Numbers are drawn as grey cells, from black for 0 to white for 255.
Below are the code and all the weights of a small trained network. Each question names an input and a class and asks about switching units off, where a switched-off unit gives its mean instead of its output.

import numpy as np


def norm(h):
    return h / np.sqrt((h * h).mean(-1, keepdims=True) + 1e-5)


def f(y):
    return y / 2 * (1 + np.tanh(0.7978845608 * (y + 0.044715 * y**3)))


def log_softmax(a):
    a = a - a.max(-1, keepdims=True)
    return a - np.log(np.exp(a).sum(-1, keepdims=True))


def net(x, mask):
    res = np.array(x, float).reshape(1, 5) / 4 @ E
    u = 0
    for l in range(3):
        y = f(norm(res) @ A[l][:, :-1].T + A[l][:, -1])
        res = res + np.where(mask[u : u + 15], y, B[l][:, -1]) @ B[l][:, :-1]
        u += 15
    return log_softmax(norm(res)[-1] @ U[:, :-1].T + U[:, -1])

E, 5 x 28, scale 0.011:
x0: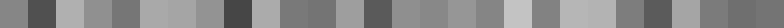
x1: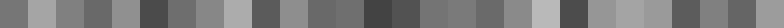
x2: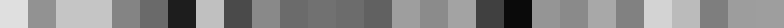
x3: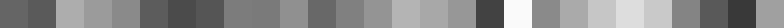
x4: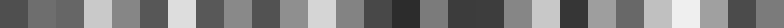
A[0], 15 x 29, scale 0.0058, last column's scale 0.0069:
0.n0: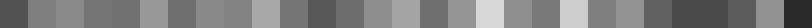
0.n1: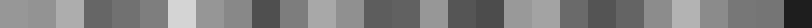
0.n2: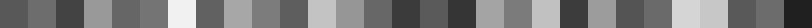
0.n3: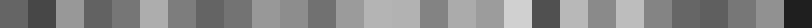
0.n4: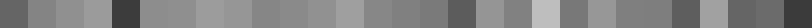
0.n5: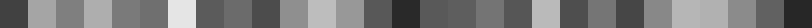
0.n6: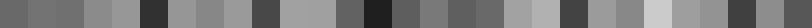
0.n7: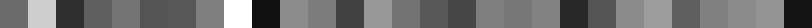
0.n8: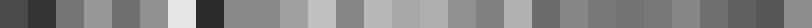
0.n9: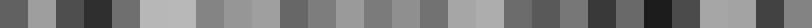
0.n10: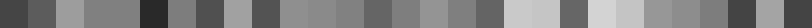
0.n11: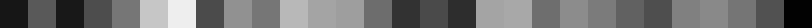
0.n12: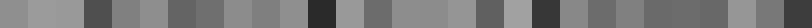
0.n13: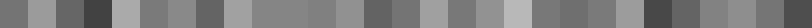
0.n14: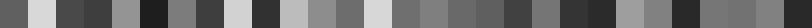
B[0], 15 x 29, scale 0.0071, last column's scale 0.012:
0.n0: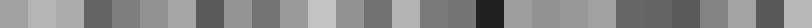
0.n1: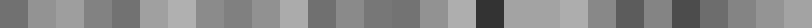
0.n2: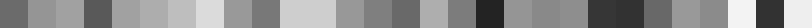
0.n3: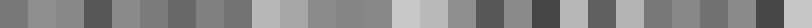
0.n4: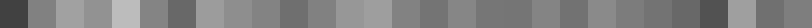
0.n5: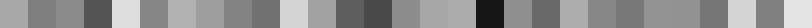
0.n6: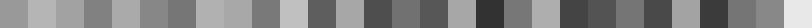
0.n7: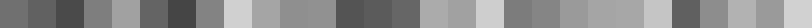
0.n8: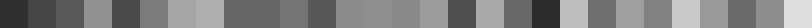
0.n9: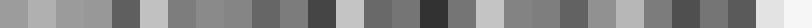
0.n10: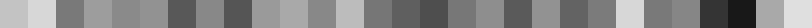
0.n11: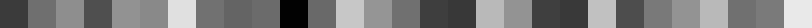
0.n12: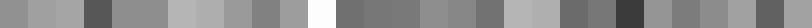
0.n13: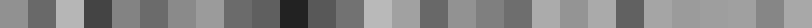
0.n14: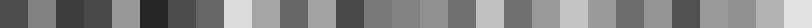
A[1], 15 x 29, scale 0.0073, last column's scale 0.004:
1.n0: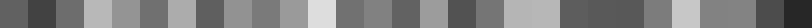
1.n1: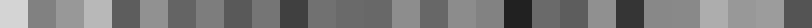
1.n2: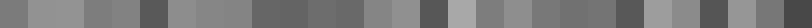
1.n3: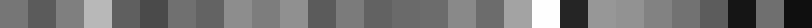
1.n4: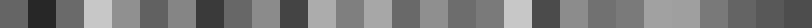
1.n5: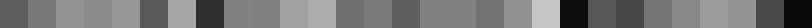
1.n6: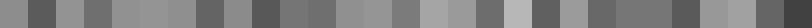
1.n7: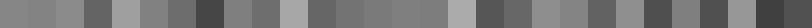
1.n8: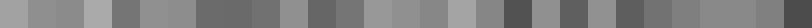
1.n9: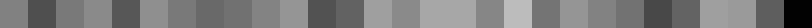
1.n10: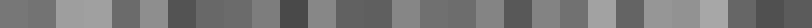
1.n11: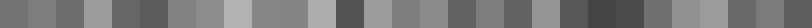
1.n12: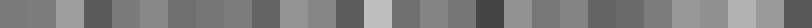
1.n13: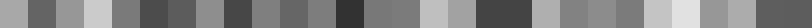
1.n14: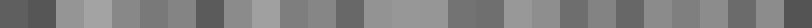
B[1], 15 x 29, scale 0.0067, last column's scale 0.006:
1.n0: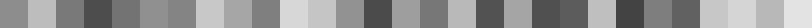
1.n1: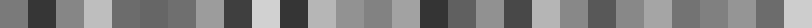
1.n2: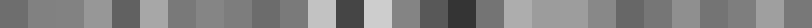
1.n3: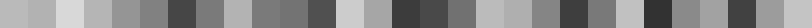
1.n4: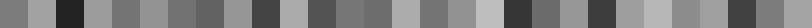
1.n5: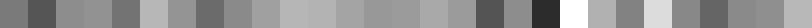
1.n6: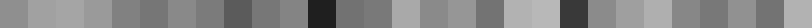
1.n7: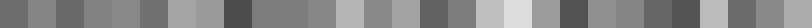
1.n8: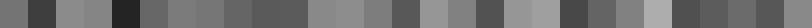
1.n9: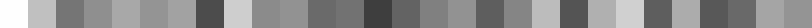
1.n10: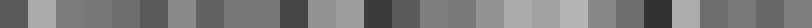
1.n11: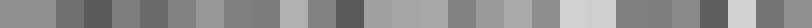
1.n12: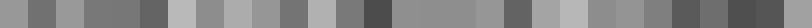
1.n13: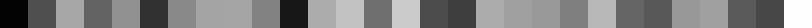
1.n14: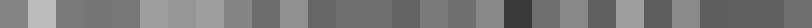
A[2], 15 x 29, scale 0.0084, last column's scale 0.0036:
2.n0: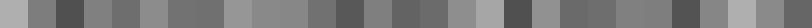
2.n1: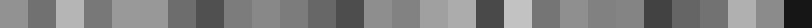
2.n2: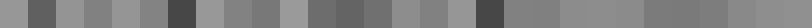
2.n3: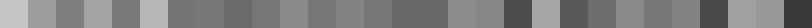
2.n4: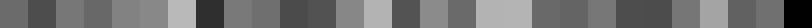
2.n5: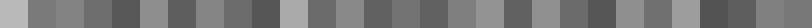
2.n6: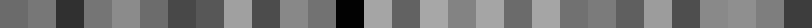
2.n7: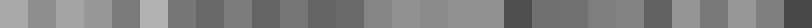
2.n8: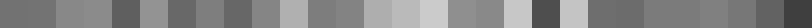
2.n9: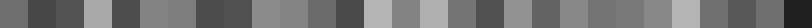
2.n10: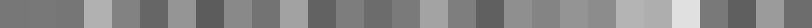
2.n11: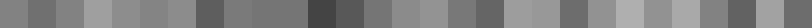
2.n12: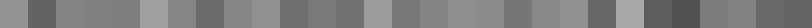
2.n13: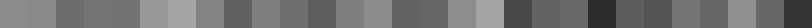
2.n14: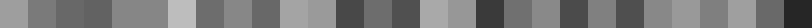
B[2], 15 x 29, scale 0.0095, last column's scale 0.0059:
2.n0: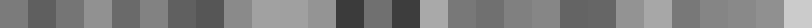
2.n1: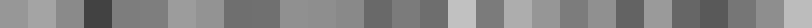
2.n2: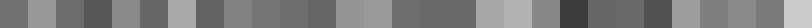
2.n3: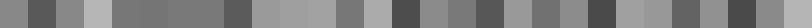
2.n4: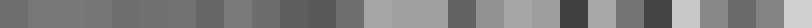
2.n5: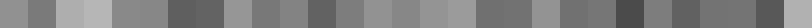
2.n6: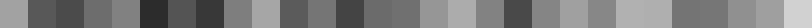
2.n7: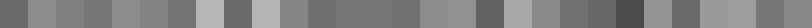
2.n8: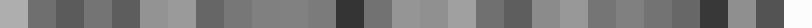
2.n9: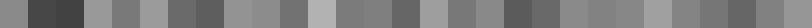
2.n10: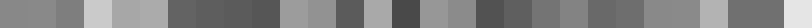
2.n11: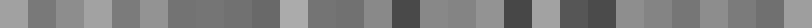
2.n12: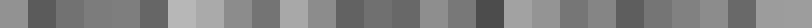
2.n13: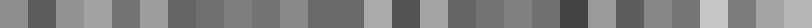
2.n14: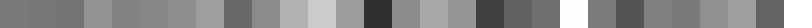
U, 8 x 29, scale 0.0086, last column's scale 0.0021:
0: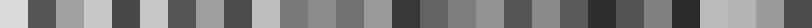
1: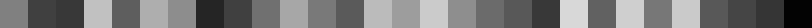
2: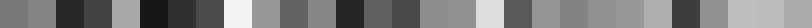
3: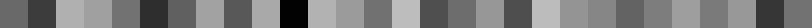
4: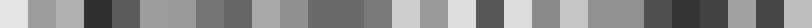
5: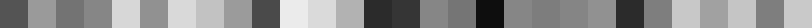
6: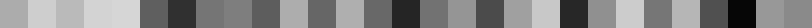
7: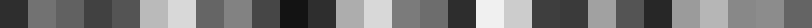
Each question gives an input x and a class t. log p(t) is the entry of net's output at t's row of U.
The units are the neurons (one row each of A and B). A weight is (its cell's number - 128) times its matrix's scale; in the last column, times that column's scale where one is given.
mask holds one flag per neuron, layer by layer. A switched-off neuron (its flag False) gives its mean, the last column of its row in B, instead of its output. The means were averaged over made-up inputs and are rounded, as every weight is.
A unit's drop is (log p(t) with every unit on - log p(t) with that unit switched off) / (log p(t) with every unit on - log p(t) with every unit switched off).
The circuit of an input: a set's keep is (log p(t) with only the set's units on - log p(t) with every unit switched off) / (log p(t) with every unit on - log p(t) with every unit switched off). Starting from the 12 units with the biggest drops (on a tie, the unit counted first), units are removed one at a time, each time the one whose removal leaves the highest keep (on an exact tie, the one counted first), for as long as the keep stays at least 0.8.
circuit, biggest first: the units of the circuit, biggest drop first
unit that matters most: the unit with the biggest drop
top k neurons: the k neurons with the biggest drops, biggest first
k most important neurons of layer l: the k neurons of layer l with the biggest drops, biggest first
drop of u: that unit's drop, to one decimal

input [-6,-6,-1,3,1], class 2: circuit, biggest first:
[0.n14]
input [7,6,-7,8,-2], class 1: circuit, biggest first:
[0.n8 0.n9 0.n2 2.n10]
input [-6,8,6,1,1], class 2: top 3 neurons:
[0.n7 0.n14 0.n9]
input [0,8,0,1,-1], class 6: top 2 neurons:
[0.n10 0.n6]
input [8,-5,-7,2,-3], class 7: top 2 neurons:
[0.n11 0.n8]
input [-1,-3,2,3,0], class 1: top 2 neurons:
[0.n6 0.n2]
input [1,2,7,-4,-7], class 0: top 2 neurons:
[0.n5 0.n13]
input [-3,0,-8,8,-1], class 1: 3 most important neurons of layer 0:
[0.n3 0.n9 0.n8]
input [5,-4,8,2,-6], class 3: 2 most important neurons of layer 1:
[1.n13 1.n1]
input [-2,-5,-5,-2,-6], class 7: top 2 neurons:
[0.n9 0.n5]
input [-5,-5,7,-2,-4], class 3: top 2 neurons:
[1.n13 0.n9]
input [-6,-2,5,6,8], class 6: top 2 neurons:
[0.n10 1.n3]
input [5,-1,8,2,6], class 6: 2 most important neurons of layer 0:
[0.n2 0.n6]
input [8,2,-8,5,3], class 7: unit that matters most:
0.n11
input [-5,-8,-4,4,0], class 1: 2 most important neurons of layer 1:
[1.n4 1.n13]
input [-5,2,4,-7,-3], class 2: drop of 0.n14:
0.1
